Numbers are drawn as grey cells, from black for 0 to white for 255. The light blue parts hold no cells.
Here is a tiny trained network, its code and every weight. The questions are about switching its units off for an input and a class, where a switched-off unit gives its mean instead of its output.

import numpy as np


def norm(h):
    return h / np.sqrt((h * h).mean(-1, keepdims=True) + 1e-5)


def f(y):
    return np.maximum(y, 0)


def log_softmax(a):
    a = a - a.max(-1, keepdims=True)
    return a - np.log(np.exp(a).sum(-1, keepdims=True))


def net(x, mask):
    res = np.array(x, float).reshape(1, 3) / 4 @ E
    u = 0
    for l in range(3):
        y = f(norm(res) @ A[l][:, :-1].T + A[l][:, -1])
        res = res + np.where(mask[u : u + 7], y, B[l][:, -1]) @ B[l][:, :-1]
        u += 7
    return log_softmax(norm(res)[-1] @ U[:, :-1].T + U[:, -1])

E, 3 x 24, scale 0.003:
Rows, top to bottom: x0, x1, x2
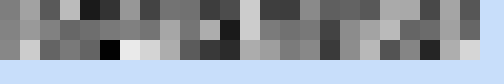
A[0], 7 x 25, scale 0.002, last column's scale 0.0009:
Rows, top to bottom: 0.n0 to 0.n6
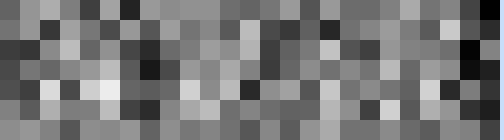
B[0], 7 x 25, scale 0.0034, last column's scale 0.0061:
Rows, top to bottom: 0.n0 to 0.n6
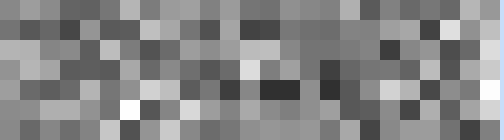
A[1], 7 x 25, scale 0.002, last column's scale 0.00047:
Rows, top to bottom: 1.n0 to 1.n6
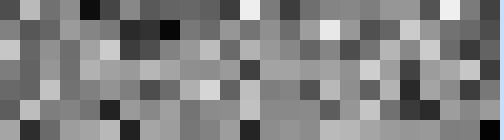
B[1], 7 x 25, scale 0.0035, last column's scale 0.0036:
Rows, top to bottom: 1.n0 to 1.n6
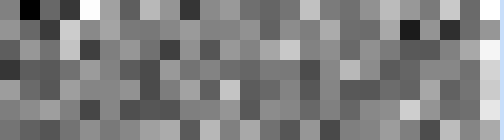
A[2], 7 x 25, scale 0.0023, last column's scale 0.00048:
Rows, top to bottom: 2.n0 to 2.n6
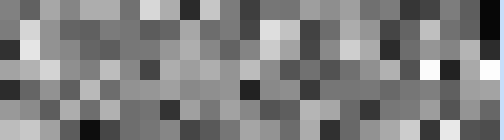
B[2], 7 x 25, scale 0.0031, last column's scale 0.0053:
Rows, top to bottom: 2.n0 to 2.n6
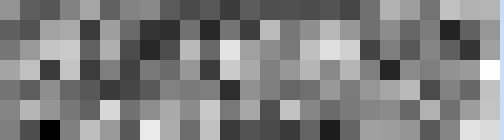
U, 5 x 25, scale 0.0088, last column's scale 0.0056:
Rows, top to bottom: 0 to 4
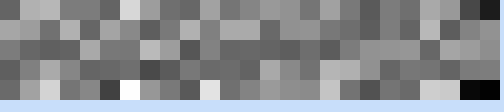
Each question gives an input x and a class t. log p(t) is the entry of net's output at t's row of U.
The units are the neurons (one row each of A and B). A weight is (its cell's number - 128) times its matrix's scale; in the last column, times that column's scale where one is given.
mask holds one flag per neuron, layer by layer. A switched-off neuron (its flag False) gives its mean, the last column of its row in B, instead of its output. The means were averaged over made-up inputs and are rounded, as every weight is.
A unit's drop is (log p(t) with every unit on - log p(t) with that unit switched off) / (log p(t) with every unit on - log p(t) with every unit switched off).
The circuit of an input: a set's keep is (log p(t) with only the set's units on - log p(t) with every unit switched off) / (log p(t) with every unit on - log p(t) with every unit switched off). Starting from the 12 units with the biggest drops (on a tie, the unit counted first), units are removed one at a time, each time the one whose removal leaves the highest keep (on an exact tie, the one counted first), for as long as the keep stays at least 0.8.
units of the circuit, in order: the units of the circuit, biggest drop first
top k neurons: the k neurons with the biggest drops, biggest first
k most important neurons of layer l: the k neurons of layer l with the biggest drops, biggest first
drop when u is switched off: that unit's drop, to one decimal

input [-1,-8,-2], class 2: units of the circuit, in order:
[0.n4]
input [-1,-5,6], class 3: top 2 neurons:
[0.n4 1.n0]
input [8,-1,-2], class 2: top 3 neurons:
[0.n1 1.n0 2.n6]
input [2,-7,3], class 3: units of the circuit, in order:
[0.n4 2.n6]
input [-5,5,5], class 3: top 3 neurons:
[0.n4 1.n0 2.n2]
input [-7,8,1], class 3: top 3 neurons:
[1.n0 0.n4 0.n1]
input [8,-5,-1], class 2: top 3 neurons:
[1.n0 0.n1 0.n5]
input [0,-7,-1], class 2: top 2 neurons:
[0.n4 0.n5]
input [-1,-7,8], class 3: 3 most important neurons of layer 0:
[0.n4 0.n1 0.n3]
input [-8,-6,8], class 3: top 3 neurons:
[0.n4 1.n0 2.n2]
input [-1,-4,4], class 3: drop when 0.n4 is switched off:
1.2
